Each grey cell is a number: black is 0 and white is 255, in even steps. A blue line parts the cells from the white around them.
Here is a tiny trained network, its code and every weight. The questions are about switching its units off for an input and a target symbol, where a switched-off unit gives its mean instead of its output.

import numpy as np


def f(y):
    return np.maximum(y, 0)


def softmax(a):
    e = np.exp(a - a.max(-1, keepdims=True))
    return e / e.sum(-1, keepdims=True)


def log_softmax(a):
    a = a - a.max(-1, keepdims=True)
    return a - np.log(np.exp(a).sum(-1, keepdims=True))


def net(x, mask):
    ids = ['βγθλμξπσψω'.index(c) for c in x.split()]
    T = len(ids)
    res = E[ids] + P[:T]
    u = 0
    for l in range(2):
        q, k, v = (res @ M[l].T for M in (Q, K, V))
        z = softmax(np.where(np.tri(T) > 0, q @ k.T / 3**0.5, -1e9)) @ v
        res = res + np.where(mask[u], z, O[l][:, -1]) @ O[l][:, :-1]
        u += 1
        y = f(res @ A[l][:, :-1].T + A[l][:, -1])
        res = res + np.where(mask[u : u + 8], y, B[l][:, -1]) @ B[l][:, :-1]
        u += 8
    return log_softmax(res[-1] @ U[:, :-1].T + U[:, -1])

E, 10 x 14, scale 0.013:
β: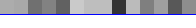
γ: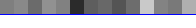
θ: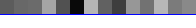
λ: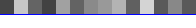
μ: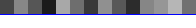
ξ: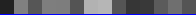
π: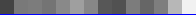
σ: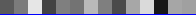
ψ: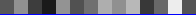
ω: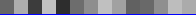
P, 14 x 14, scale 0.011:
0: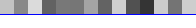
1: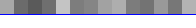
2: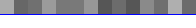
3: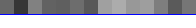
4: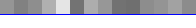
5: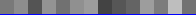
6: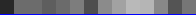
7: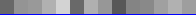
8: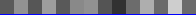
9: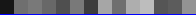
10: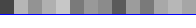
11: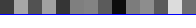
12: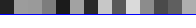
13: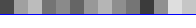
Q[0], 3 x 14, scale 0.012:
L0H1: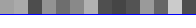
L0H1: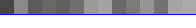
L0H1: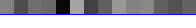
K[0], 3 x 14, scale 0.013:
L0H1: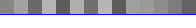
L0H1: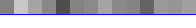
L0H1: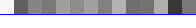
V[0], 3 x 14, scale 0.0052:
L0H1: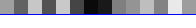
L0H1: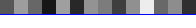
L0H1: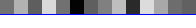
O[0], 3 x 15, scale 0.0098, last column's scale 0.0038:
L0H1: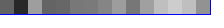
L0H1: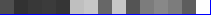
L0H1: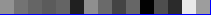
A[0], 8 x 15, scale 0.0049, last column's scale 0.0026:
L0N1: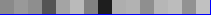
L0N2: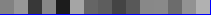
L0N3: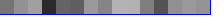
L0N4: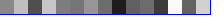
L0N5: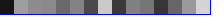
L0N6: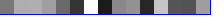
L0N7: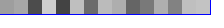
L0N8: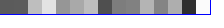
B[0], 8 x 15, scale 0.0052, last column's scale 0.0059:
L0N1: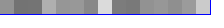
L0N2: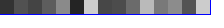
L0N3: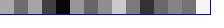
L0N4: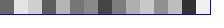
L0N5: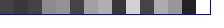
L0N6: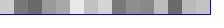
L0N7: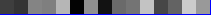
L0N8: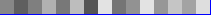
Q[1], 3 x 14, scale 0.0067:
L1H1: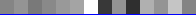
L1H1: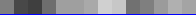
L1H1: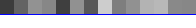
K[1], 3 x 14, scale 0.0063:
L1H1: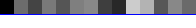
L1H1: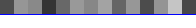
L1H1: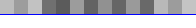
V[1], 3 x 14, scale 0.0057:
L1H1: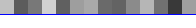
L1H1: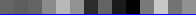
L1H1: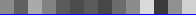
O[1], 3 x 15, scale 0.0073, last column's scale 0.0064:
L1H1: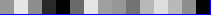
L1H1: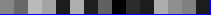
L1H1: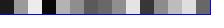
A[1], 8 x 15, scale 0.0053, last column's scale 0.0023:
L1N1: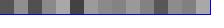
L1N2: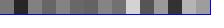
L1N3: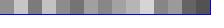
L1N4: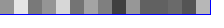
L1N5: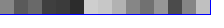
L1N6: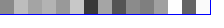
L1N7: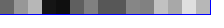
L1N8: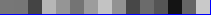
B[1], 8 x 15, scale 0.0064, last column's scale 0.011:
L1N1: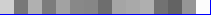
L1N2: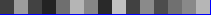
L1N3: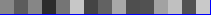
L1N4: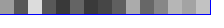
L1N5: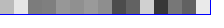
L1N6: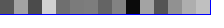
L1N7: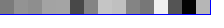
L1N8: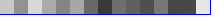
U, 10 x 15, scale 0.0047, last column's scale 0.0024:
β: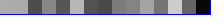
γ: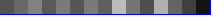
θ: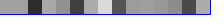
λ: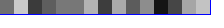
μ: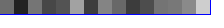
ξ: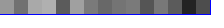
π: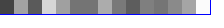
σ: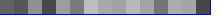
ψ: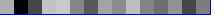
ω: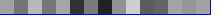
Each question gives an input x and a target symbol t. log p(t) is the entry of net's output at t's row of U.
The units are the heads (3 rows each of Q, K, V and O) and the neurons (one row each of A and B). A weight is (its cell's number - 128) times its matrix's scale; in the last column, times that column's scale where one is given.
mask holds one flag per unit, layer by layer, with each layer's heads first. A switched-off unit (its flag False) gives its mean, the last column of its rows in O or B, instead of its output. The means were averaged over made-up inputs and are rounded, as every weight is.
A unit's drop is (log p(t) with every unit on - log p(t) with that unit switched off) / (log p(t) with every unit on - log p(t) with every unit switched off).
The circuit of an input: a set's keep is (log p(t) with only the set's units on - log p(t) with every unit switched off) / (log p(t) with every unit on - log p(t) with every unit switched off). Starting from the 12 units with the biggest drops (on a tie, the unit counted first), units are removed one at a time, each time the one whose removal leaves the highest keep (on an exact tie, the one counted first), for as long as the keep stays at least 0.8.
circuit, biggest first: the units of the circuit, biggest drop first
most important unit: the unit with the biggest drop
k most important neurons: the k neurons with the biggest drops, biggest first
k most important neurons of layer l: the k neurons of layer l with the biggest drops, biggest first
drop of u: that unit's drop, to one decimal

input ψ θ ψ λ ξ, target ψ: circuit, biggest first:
(L1H1, L0H1)
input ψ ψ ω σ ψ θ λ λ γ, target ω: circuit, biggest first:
(L0H1, L0N4, L1N4)
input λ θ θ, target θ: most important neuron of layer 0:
(L0N6)
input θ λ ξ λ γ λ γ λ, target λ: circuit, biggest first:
(L0H1, L1N5)
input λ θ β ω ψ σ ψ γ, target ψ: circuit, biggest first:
(L0H1, L1H1)
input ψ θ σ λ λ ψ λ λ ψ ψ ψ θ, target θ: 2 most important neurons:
(L0N2, L0N6)
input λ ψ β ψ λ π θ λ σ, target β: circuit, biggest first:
(L0H1, L1N3, L0N4, L0N8)
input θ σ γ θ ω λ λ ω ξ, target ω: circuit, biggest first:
(L0H1, L1N4, L0N4)
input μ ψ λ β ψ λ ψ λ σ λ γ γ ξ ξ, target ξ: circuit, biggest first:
(L1N8, L0H1)
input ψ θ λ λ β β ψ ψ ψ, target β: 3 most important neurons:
(L0N4, L1N3, L1N6)
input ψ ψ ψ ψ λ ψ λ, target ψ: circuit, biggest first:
(L1H1, L0H1)
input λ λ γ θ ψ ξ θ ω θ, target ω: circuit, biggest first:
(L0H1, L1N4)
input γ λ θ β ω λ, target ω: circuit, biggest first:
(L0H1, L1N4, L0N4)
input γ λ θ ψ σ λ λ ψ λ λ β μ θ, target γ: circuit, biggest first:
(L1H1, L1N7, L0H1)
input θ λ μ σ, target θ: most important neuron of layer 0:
(L0N6)
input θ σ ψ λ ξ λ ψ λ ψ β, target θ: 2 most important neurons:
(L0N6, L1N7)
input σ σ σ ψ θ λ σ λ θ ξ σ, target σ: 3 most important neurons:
(L0N8, L1N8, L0N3)
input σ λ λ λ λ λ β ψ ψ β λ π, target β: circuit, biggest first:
(L0H1, L0N4, L1N3)
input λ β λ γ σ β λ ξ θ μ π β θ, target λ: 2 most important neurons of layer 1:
(L1N2, L1N5)
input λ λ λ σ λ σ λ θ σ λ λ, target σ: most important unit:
L1H1
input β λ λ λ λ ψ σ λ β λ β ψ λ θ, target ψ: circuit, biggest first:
(L1H1, L0H1, L0N4)
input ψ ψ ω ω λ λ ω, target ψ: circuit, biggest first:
(L0H1, L1H1)
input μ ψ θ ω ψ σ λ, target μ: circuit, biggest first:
(L1H1, L0H1, L0N4)
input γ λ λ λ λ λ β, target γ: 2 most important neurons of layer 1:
(L1N7, L1N2)
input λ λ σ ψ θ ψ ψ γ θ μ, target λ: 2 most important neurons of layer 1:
(L1N2, L1N5)
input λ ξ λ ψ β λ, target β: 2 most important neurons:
(L1N3, L0N4)
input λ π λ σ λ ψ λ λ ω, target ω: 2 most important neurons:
(L0N4, L1N4)
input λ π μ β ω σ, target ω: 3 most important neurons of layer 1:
(L1N4, L1N5, L1N2)
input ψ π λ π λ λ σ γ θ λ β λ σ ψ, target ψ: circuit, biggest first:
(L1H1)
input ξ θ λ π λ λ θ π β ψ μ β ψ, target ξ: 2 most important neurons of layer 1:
(L1N8, L1N4)
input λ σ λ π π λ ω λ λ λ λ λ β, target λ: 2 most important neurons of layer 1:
(L1N2, L1N5)
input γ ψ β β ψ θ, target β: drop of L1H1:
0.1
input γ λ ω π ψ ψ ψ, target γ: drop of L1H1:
1.2
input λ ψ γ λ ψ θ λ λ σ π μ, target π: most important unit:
L1N6
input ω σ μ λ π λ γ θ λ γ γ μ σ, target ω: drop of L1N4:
0.3
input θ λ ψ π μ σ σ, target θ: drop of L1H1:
1.2
